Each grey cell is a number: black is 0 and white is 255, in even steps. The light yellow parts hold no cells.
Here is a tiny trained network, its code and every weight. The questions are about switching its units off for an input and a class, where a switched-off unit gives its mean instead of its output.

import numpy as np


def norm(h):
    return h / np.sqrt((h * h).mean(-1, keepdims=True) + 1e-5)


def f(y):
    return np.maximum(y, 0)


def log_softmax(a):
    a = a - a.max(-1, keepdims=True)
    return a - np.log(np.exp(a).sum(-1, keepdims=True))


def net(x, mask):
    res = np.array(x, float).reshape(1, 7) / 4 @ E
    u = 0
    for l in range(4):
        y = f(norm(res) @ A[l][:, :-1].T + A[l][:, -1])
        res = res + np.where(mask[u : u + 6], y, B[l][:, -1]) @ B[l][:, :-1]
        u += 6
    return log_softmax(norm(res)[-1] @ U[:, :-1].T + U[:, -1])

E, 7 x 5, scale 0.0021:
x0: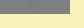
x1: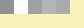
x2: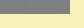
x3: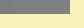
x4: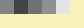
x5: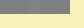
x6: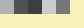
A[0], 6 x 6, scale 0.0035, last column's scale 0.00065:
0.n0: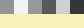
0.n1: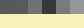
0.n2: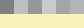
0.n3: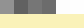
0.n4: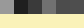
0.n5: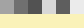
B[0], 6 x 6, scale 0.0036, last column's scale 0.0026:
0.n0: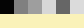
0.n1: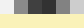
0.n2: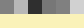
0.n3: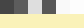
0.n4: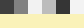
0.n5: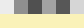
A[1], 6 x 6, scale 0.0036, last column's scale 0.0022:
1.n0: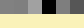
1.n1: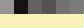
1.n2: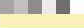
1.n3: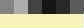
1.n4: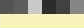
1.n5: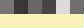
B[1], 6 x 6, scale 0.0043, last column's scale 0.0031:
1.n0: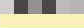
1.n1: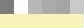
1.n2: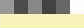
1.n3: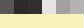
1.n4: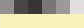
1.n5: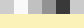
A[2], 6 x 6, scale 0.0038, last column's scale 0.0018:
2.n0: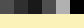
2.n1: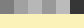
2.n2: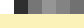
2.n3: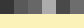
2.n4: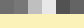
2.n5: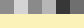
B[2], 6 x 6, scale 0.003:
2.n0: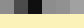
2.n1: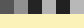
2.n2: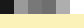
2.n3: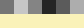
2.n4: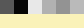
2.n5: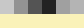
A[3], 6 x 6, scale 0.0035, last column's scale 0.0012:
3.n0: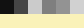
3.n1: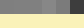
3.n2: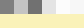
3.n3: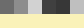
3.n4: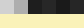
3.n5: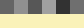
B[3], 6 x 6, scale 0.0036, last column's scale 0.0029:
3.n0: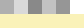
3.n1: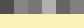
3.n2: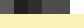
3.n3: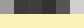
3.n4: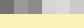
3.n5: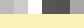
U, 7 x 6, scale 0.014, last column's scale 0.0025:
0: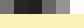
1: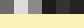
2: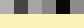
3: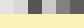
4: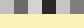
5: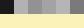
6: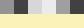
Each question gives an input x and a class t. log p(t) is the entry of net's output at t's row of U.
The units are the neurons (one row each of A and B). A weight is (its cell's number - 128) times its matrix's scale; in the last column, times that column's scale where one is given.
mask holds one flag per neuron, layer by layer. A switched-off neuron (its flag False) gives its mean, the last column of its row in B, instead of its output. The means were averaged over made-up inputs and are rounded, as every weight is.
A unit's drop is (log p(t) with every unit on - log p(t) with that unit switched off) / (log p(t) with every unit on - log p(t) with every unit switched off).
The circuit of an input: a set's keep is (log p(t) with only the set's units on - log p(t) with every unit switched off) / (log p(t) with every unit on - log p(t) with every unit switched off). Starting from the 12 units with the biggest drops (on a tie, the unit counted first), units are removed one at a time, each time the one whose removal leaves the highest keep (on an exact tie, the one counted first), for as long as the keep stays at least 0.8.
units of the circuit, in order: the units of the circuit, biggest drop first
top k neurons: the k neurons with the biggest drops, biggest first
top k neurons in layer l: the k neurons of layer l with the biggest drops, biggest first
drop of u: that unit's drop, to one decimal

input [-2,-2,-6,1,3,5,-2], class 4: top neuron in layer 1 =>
(1.n0)
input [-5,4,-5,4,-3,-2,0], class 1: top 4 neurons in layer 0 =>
(0.n0, 0.n1, 0.n5, 0.n2)
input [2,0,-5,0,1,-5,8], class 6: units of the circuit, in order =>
(0.n4, 2.n4)
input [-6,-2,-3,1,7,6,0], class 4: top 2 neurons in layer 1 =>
(1.n3, 1.n5)
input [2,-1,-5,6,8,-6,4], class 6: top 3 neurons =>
(1.n5, 1.n4, 0.n3)
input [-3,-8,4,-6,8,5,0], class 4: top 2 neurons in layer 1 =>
(1.n3, 1.n5)
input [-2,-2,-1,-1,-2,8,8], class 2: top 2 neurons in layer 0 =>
(0.n4, 0.n3)
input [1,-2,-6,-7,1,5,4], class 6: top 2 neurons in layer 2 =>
(2.n4, 2.n2)
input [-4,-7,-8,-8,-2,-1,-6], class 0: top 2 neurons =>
(1.n3, 0.n3)
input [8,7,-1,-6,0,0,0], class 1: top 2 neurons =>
(0.n0, 0.n1)
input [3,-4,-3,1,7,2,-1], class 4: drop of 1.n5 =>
0.2
